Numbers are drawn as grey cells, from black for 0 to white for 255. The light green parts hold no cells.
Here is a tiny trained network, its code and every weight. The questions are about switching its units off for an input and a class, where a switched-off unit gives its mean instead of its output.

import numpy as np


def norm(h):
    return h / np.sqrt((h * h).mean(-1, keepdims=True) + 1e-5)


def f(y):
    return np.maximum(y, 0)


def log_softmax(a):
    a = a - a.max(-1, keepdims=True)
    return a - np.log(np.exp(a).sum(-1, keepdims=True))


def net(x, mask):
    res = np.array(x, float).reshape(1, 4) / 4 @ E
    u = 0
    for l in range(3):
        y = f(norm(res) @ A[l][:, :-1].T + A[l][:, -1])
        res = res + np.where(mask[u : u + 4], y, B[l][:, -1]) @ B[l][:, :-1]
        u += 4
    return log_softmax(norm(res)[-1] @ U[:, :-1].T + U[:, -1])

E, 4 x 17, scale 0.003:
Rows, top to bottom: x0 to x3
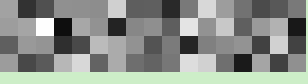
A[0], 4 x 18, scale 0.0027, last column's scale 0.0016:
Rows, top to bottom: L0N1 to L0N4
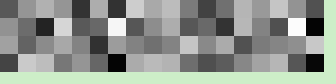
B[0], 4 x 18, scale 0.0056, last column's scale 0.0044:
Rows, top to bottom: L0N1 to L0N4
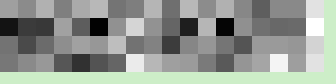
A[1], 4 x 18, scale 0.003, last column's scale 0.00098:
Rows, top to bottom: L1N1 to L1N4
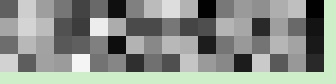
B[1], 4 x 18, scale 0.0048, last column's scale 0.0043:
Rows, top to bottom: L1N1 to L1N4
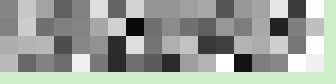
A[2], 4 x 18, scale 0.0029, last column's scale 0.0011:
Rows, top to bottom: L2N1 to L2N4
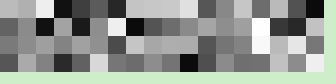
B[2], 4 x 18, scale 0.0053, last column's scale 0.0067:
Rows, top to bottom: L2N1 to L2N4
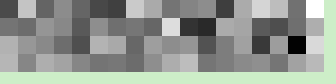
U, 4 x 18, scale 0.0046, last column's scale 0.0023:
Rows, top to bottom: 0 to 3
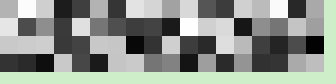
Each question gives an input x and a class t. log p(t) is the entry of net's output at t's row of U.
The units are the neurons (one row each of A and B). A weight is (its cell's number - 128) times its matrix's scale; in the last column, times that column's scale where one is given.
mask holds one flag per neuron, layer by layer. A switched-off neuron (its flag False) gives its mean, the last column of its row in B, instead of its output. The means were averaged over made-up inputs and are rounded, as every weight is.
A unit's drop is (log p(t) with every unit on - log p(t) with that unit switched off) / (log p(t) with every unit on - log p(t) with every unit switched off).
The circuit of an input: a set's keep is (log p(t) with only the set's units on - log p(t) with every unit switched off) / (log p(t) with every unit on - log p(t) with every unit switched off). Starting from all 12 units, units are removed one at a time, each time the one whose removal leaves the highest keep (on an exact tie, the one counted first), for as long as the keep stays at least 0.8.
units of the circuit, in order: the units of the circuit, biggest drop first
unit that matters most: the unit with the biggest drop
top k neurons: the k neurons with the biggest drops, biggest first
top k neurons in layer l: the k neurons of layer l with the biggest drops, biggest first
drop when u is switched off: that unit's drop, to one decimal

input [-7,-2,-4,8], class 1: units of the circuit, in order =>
L1N4, L0N4
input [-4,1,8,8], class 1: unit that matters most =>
L0N4
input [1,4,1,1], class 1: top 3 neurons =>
L0N4, L0N2, L1N3
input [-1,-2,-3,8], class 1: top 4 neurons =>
L1N4, L0N4, L2N1, L0N3
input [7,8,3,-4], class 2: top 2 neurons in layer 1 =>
L1N2, L1N3
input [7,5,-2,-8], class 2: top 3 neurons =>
L1N2, L0N4, L1N1
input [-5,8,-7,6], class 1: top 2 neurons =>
L1N4, L0N3
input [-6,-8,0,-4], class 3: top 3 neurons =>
L0N2, L1N3, L2N1
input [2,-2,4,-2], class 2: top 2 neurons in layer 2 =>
L2N1, L2N2
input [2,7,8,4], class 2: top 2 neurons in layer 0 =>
L0N4, L0N2
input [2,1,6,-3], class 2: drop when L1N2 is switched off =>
0.9
